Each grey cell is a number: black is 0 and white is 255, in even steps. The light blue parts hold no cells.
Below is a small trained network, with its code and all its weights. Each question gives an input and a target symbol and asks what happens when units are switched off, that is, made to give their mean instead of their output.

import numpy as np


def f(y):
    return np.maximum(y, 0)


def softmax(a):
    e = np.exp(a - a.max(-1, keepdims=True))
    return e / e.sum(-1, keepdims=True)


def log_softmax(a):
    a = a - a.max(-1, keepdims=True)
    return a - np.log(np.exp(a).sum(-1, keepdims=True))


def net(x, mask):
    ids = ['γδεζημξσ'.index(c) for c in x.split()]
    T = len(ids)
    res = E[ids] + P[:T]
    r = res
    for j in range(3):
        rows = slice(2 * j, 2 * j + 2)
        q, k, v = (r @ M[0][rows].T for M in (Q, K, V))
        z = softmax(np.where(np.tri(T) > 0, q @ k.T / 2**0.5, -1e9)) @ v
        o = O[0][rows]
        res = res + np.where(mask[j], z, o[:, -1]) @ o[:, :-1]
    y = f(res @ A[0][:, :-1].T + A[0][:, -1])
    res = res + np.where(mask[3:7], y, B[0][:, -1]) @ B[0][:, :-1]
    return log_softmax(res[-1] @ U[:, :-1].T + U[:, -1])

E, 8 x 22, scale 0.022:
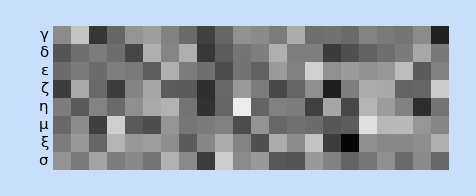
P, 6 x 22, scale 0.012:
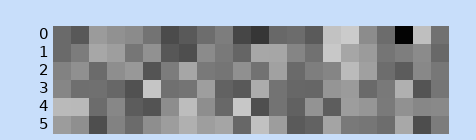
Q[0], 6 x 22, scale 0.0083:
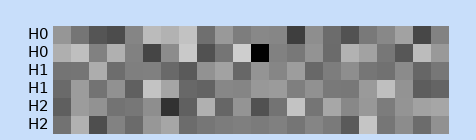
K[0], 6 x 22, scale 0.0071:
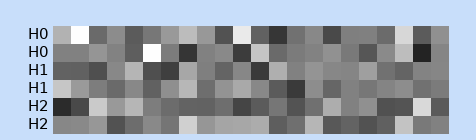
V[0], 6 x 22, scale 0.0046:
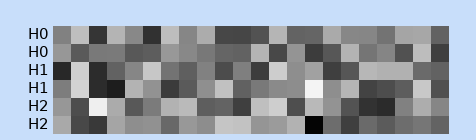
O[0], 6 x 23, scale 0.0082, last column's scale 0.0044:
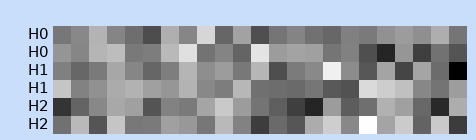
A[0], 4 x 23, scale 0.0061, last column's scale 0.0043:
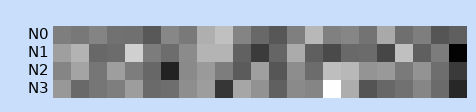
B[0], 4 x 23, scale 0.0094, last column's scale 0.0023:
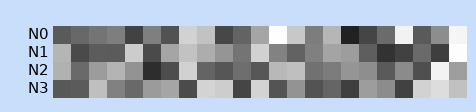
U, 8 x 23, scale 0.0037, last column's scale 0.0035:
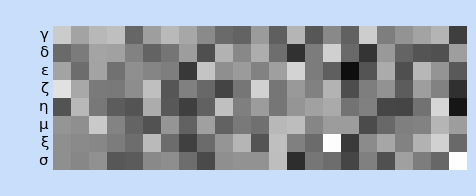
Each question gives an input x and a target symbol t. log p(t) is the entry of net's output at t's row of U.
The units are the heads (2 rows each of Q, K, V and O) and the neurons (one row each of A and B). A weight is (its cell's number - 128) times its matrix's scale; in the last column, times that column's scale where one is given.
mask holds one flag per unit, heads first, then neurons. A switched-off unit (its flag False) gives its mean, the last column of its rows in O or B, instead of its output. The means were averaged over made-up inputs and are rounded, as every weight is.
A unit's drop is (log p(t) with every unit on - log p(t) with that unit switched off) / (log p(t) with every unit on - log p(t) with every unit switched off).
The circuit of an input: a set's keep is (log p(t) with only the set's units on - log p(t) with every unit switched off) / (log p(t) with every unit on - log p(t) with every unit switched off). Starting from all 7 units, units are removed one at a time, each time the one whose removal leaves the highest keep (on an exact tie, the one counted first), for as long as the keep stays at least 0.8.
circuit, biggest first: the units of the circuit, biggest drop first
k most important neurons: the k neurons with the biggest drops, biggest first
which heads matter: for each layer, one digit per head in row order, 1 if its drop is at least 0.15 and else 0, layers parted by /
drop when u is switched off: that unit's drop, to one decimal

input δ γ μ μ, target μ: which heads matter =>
110
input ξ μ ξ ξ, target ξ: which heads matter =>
111
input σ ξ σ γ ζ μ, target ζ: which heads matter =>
101
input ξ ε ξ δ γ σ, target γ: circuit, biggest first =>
[H2; H0]
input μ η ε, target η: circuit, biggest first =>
[H1; N3]
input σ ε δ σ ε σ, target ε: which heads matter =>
101
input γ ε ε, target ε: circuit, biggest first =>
[H2; H1; N3]
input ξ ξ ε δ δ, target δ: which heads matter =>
011
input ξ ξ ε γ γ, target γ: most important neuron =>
[N3]
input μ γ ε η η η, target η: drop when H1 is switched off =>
0.7
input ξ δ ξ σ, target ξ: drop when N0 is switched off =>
0.1
